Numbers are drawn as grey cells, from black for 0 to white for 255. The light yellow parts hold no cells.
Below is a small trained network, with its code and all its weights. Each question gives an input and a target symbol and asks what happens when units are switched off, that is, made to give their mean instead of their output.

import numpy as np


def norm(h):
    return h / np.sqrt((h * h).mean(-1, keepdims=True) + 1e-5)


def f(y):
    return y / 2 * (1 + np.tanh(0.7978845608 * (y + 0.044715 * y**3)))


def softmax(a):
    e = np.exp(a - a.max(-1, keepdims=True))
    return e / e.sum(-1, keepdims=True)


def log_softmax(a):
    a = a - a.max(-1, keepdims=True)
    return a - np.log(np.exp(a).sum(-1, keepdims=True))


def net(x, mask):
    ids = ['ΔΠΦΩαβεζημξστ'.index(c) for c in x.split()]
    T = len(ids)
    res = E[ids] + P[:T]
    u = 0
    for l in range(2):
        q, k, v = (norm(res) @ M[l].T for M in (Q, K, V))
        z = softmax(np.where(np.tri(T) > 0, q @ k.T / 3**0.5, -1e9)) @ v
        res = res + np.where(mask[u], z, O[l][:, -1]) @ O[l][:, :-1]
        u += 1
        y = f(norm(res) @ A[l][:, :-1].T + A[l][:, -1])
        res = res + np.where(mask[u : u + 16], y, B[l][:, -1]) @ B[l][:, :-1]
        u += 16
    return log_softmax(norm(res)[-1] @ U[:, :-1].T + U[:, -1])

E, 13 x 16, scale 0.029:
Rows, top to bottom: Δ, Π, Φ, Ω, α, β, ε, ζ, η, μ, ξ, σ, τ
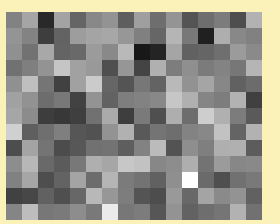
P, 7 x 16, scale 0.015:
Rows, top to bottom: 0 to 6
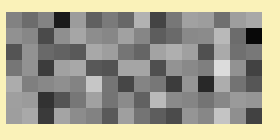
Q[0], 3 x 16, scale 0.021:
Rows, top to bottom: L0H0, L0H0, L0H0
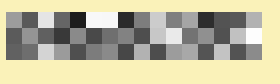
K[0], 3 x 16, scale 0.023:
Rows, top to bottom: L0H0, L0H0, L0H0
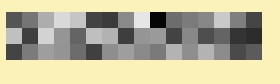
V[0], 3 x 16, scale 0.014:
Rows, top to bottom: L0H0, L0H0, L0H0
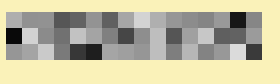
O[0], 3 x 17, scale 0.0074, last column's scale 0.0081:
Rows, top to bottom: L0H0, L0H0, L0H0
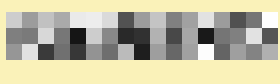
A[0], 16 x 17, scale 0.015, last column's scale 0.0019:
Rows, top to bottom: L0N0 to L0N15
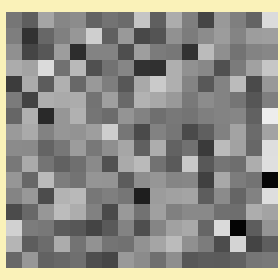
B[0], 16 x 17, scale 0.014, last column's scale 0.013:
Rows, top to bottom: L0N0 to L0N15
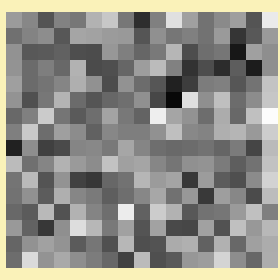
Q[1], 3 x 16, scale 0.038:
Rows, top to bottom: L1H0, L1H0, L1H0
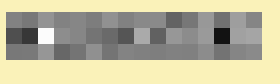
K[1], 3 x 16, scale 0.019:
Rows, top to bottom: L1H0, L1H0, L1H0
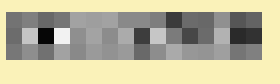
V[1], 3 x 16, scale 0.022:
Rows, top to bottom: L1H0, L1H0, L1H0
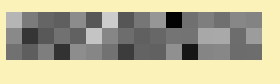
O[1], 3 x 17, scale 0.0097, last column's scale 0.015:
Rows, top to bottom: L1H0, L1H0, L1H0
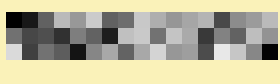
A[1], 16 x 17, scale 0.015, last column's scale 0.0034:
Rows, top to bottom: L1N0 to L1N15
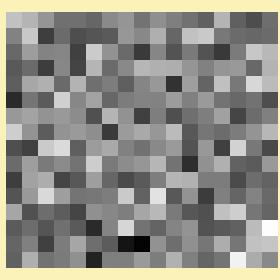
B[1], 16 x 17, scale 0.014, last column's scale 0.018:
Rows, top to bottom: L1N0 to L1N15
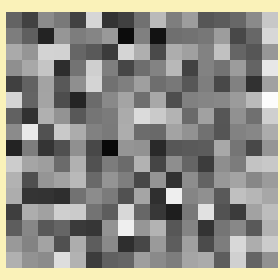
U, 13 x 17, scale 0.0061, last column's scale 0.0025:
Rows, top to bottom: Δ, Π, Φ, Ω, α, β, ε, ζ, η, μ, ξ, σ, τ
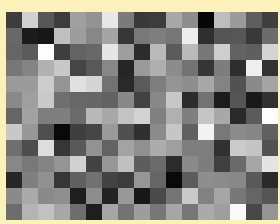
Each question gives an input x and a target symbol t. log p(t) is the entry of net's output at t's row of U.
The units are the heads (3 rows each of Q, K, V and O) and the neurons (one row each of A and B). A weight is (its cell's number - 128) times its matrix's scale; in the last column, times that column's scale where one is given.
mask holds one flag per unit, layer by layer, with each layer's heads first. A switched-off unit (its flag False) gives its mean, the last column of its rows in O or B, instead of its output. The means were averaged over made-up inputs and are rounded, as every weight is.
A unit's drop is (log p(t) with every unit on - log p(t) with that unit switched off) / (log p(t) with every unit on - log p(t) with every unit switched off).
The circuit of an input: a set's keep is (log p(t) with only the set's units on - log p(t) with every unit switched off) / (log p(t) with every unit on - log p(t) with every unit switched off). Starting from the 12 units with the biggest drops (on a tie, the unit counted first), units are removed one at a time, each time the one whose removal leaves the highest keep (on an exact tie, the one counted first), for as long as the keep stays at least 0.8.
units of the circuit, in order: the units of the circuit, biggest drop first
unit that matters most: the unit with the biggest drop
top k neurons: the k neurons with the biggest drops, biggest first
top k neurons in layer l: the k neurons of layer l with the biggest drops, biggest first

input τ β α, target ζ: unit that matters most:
L0H0
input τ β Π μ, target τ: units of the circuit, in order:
[L1H0 L0H0]
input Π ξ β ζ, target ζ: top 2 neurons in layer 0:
[L0N6 L0N13]
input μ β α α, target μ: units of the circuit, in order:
[L1H0 L1N3]
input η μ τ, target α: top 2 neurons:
[L0N7 L1N13]
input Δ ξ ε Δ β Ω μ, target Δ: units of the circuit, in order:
[L0N0 L0H0]
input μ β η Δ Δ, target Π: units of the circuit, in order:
[L0H0 L0N0]
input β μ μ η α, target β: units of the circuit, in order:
[L1H0 L1N6]
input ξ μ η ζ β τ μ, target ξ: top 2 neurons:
[L1N8 L0N3]
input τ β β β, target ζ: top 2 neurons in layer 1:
[L1N11 L1N12]
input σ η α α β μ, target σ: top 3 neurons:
[L1N12 L1N0 L1N6]
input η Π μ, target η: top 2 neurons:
[L1N5 L0N6]
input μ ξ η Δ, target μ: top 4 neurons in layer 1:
[L1N3 L1N0 L1N14 L1N13]
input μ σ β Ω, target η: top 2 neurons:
[L0N6 L1N11]
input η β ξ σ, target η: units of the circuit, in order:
[L1N5]
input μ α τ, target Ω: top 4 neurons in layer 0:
[L0N10 L0N5 L0N14 L0N0]
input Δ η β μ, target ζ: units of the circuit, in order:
[L0N6 L1N11]
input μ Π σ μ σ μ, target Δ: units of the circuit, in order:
[L0H0 L0N0]
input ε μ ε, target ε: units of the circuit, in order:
[L1H0 L1N12]
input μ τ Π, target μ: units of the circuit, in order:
[L1H0]
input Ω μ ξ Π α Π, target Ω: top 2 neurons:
[L0N10 L1N0]
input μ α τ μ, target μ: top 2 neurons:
[L1N3 L0N9]
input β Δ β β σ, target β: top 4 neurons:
[L1N6 L0N14 L1N5 L0N0]
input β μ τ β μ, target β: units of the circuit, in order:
[L1H0 L1N6]
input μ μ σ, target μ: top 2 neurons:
[L1N3 L0N6]
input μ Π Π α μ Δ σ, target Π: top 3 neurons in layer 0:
[L0N6 L0N0 L0N5]
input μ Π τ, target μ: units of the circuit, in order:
[L1N3]
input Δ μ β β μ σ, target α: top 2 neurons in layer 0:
[L0N10 L0N0]
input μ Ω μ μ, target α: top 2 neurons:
[L1N13 L0N10]
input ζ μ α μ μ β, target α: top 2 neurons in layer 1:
[L1N13 L1N3]
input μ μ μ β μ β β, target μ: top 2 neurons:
[L1N3 L0N4]
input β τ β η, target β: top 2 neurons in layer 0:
[L0N14 L0N5]
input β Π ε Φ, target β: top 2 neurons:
[L0N3 L1N6]
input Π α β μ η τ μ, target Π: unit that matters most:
L0H0
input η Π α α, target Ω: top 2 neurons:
[L0N10 L1N5]
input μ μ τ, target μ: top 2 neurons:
[L1N3 L0N6]
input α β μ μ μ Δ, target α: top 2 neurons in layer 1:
[L1N12 L1N5]
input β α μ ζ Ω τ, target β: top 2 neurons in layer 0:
[L0N14 L0N4]
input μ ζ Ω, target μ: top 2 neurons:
[L1N3 L1N0]
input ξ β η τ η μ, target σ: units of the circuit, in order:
[L0H0]
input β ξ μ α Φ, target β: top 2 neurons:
[L0N10 L1N6]
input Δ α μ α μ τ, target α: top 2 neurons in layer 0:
[L0N10 L0N0]
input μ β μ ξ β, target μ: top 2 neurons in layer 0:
[L0N4 L0N13]
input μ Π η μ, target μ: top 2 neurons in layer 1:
[L1N3 L1N0]
